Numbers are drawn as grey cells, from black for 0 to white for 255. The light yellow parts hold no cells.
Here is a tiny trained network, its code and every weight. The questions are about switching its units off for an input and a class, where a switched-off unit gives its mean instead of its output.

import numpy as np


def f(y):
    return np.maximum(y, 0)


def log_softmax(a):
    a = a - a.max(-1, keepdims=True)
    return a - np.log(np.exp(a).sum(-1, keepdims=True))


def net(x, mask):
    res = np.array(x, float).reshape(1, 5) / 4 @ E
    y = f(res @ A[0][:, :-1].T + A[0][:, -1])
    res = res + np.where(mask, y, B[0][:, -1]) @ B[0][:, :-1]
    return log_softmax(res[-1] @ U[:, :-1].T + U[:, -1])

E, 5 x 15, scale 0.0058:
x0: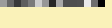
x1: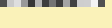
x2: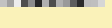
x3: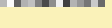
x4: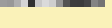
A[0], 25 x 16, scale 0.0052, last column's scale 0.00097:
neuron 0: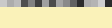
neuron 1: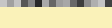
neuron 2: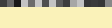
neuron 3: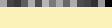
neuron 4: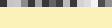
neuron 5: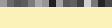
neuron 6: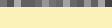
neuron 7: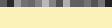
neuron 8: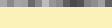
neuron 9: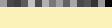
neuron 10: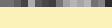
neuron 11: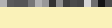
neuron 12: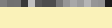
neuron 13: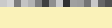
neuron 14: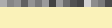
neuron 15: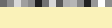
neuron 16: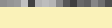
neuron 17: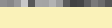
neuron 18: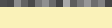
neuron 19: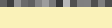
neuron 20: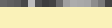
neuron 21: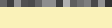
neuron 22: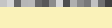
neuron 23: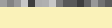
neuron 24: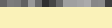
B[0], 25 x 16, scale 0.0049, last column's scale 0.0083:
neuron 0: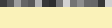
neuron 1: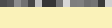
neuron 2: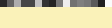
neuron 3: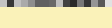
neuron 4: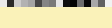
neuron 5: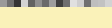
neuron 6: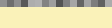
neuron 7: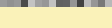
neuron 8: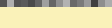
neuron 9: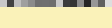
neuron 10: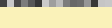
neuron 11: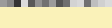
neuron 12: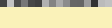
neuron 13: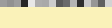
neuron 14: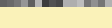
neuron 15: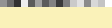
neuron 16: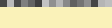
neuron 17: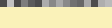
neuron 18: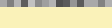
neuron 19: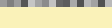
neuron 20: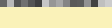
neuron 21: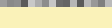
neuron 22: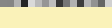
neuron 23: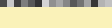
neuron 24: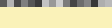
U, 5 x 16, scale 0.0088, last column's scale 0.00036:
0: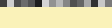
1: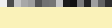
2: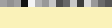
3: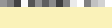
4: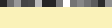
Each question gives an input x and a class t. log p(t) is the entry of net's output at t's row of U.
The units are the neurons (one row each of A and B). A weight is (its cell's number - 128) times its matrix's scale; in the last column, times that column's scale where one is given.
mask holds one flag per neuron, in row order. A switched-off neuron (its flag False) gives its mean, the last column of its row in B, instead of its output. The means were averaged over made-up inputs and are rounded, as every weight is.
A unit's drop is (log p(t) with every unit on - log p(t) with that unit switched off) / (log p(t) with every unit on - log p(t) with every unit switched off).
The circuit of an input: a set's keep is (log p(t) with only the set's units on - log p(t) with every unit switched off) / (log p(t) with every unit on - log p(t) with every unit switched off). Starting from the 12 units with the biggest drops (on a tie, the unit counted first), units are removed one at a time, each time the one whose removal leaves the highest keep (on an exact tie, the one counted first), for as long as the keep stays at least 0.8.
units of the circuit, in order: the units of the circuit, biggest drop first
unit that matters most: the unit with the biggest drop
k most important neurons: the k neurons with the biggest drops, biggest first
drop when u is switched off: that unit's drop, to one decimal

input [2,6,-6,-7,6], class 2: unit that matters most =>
neuron 19
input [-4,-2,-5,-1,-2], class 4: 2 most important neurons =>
[neuron 2; neuron 11]
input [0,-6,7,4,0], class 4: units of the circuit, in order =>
[neuron 0; neuron 1]
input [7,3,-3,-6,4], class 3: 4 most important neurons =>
[neuron 11; neuron 5; neuron 13; neuron 22]
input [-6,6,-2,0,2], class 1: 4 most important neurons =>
[neuron 4; neuron 11; neuron 5; neuron 14]
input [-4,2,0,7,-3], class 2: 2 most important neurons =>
[neuron 13; neuron 22]
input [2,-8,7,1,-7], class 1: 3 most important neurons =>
[neuron 9; neuron 3; neuron 2]
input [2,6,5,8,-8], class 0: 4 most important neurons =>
[neuron 12; neuron 24; neuron 10; neuron 20]
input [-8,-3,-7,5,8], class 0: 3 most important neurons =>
[neuron 23; neuron 16; neuron 17]
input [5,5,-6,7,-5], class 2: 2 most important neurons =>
[neuron 13; neuron 22]
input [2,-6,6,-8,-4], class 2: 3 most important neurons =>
[neuron 4; neuron 21; neuron 7]
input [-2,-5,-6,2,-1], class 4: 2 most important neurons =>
[neuron 2; neuron 4]
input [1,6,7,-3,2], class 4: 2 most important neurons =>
[neuron 0; neuron 1]
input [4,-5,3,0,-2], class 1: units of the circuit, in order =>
[neuron 9]
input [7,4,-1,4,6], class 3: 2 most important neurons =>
[neuron 11; neuron 5]
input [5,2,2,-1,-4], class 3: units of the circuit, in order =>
[neuron 5; neuron 11]
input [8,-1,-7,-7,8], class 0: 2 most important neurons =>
[neuron 23; neuron 16]
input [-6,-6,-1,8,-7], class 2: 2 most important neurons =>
[neuron 22; neuron 13]
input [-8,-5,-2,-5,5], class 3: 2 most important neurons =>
[neuron 15; neuron 4]
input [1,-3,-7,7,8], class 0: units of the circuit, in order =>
[neuron 23]
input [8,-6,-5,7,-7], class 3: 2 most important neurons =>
[neuron 5; neuron 11]
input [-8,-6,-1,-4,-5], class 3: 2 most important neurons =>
[neuron 15; neuron 4]
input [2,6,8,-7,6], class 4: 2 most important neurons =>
[neuron 0; neuron 1]
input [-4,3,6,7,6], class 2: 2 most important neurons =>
[neuron 13; neuron 22]
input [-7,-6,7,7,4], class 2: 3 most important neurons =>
[neuron 22; neuron 13; neuron 4]
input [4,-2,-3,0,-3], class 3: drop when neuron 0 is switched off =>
0.2
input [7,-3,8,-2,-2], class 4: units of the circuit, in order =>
[neuron 0]
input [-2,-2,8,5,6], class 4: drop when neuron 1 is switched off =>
0.4
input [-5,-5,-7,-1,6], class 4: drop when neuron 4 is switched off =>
0.2
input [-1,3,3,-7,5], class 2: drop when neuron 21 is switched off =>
0.1
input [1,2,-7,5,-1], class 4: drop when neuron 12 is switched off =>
0.0
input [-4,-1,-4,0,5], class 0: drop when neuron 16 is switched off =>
0.3
